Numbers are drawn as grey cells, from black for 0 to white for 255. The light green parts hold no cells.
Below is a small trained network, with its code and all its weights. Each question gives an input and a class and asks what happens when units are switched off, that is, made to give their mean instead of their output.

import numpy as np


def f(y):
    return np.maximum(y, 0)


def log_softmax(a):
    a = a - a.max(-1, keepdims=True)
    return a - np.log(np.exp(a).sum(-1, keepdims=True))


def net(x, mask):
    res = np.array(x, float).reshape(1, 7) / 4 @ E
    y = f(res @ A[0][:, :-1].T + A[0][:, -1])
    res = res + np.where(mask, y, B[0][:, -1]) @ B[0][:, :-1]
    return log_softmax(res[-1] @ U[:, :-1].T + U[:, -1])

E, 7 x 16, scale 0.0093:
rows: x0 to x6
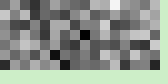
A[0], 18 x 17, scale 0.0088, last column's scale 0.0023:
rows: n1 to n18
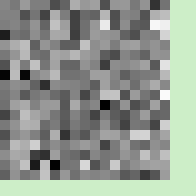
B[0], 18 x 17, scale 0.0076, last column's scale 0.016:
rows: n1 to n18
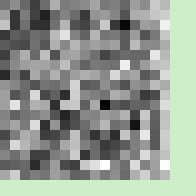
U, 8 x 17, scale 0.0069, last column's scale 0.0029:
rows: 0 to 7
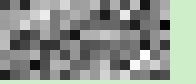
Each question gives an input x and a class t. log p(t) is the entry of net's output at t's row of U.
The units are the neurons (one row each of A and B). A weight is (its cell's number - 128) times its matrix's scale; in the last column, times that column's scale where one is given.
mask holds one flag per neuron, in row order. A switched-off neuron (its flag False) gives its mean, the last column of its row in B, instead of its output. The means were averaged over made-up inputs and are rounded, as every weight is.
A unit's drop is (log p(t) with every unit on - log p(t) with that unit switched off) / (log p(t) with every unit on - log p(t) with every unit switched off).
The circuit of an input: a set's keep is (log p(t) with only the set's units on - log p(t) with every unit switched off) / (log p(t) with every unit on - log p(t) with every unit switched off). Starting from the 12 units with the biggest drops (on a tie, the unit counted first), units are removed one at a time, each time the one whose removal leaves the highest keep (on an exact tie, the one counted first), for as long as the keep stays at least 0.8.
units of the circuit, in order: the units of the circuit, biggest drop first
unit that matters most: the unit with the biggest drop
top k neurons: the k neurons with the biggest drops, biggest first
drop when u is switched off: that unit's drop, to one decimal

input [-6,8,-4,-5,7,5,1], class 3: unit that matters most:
n17
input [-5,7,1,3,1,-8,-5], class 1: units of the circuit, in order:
(n17; n11; n6)
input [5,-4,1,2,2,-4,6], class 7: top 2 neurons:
(n8; n14)
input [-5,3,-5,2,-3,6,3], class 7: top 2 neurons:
(n17; n3)
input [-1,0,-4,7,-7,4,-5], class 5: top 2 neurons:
(n3; n14)
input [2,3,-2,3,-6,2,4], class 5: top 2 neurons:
(n14; n8)
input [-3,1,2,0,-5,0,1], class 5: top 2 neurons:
(n17; n8)
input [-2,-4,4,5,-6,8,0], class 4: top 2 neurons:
(n10; n17)
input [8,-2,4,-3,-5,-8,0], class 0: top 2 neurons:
(n8; n17)
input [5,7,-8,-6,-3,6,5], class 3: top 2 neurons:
(n10; n3)
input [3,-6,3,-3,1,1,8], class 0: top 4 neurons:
(n4; n8; n17; n18)
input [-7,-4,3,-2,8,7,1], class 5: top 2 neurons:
(n13; n17)
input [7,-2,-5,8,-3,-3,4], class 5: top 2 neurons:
(n14; n16)
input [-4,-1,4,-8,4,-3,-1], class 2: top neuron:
(n17)
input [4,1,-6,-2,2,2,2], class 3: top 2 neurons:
(n3; n17)
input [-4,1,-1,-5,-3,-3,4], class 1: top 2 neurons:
(n17; n3)
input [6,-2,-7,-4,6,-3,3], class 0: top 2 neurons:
(n8; n14)
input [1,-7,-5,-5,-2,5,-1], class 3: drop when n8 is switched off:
-0.1
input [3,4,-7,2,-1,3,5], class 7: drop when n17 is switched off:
0.2
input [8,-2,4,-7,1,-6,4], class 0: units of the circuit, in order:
(n8)
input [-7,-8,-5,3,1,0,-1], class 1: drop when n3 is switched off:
0.2
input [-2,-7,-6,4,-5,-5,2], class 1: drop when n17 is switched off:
0.3
